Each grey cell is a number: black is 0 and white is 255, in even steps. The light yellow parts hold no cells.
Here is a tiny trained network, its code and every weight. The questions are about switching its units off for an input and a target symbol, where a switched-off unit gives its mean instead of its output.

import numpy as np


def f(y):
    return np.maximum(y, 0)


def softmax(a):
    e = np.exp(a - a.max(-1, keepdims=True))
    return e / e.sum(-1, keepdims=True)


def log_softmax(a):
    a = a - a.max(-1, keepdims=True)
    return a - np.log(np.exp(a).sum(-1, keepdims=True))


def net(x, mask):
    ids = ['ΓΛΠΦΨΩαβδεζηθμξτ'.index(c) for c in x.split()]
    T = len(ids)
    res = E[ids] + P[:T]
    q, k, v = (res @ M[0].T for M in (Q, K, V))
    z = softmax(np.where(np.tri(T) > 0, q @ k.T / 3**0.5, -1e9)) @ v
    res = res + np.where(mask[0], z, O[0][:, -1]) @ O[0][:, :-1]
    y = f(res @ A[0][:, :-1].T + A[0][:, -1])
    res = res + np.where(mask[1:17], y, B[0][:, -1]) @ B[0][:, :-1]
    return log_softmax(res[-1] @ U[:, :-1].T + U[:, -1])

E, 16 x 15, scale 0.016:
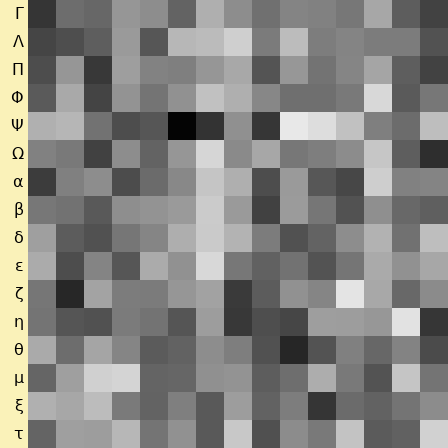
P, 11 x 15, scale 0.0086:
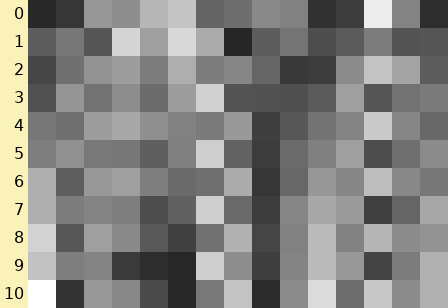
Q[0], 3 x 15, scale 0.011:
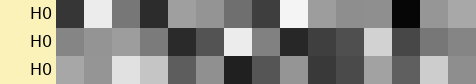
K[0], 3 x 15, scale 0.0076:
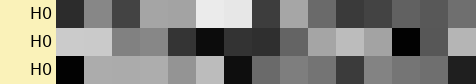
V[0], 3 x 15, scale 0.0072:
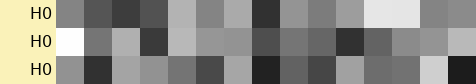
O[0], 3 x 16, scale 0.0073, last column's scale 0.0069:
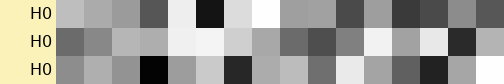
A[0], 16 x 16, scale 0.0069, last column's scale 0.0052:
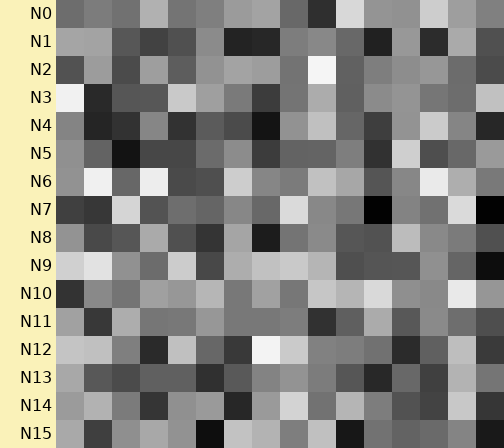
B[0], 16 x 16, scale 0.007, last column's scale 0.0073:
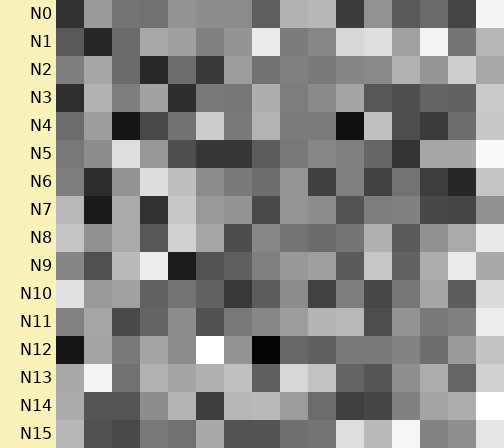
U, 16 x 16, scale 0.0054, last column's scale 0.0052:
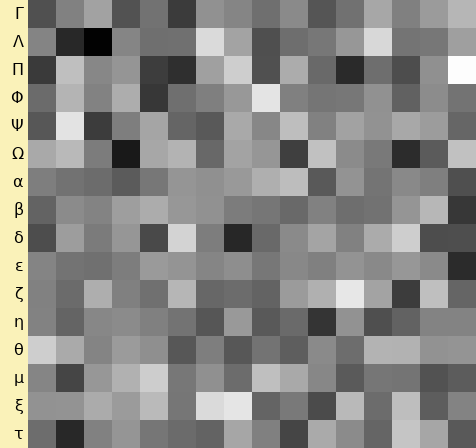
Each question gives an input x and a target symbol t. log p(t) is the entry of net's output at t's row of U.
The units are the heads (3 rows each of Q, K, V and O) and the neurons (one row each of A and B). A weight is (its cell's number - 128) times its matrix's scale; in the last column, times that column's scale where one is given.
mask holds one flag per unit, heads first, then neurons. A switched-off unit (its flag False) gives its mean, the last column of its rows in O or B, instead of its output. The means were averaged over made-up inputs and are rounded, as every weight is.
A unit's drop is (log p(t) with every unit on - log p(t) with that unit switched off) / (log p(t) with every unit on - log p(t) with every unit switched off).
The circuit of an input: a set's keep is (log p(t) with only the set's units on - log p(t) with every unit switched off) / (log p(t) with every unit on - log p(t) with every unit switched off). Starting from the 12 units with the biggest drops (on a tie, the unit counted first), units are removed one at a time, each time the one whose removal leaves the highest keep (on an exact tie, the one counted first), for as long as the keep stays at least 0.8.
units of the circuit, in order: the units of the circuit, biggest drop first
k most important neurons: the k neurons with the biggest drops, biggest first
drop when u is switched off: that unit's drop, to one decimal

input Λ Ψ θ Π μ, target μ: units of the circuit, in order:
[N6; H0]
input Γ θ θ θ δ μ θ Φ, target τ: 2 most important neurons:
[N1; N5]
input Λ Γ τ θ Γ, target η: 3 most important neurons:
[N8; N4; N5]
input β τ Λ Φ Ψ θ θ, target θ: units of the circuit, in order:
[H0; N15; N13]
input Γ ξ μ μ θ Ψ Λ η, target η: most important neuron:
[N4]
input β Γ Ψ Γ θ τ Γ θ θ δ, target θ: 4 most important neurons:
[N15; N13; N5; N8]
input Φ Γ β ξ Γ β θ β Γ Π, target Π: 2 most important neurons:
[N5; N15]
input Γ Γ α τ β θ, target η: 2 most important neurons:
[N4; N8]
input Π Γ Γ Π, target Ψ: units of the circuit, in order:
[H0; N13; N1; N8]
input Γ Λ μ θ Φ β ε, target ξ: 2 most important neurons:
[N15; N9]
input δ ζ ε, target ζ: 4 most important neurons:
[N9; N12; N15; N14]
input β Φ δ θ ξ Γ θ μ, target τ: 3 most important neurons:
[N1; N14; N13]
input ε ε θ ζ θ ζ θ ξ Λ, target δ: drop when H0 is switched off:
1.0
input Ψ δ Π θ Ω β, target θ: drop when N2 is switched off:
0.1
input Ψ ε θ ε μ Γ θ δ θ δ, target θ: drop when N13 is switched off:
0.3
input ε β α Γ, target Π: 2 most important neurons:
[N8; N5]
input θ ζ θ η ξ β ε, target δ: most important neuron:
[N14]
